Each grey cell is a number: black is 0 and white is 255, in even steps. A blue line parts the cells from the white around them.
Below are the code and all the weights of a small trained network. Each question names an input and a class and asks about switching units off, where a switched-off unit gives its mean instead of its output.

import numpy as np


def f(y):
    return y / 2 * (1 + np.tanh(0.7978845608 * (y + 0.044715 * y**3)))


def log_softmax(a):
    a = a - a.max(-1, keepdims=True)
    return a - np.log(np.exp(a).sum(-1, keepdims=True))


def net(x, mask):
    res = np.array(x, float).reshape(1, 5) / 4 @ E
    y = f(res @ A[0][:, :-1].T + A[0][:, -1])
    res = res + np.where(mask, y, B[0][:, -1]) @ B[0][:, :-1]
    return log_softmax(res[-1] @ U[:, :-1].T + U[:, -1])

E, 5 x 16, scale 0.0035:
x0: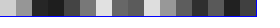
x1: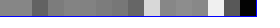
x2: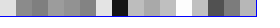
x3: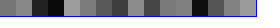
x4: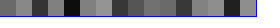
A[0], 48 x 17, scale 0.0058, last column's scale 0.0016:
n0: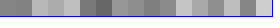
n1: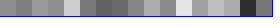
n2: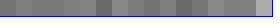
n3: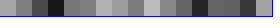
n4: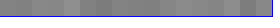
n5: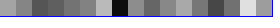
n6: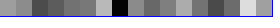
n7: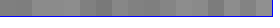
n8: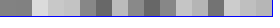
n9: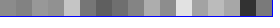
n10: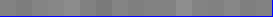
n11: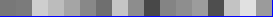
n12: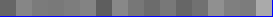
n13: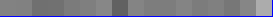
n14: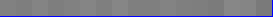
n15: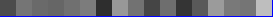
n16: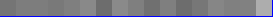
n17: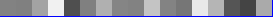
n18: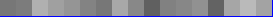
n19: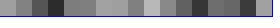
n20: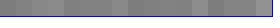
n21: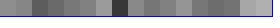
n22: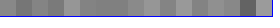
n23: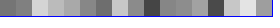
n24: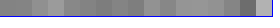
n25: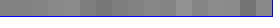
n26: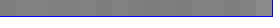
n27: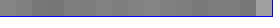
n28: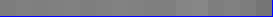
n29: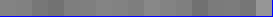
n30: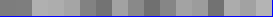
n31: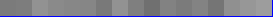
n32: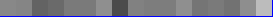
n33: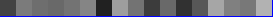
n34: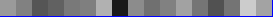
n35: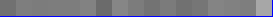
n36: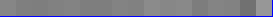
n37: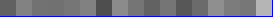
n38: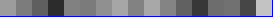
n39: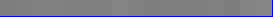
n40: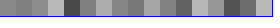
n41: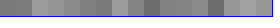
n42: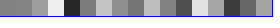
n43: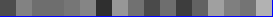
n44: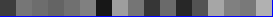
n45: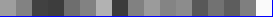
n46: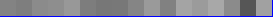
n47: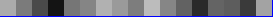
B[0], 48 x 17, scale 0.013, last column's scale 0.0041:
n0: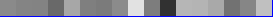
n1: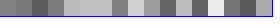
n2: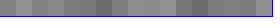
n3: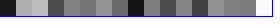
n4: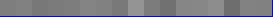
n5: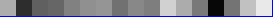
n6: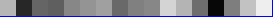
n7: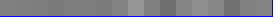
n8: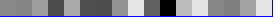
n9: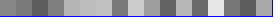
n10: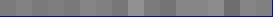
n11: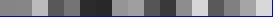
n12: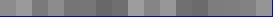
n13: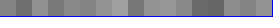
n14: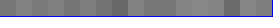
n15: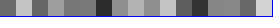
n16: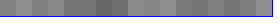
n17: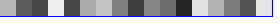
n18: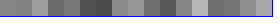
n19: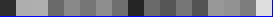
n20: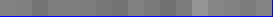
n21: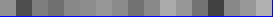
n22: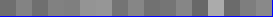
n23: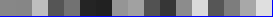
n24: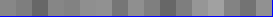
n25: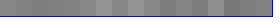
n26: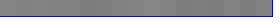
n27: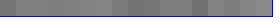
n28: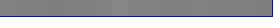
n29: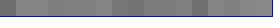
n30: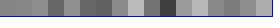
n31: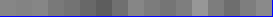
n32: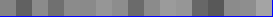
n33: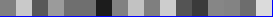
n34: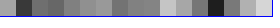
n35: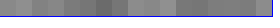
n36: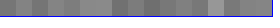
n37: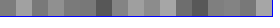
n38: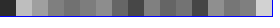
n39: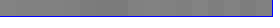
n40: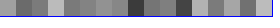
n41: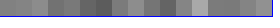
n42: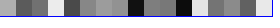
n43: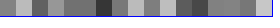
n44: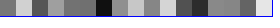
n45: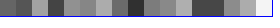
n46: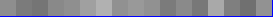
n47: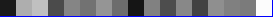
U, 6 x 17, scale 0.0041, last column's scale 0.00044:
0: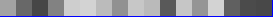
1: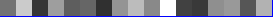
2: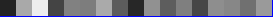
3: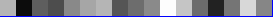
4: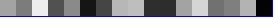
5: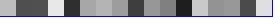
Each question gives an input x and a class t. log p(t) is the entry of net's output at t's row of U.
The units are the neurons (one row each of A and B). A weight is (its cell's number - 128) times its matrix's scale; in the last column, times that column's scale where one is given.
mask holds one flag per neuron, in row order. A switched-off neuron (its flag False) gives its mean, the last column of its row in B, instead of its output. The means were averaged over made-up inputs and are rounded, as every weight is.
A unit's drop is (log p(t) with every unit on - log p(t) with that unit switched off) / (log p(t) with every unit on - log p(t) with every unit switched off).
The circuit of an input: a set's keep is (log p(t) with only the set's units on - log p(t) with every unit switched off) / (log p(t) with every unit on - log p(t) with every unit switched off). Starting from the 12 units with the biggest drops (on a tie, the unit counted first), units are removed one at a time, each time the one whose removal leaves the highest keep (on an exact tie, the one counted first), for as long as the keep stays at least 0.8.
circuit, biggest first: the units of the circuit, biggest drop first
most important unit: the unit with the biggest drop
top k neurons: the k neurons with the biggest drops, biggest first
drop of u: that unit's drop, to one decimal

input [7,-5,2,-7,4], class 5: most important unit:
n42
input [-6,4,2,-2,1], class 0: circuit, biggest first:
(n1 n9)
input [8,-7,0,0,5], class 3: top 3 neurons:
(n6 n5 n34)
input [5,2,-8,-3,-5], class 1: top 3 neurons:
(n44 n33 n45)
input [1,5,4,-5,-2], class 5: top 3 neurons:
(n17 n42 n40)
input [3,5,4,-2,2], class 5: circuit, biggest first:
(n17 n42)
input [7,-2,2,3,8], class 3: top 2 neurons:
(n6 n5)
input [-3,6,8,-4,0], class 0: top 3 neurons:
(n1 n9 n0)
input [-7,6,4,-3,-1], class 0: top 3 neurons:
(n1 n9 n17)
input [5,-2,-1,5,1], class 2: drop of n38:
0.1
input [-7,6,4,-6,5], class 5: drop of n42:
0.2
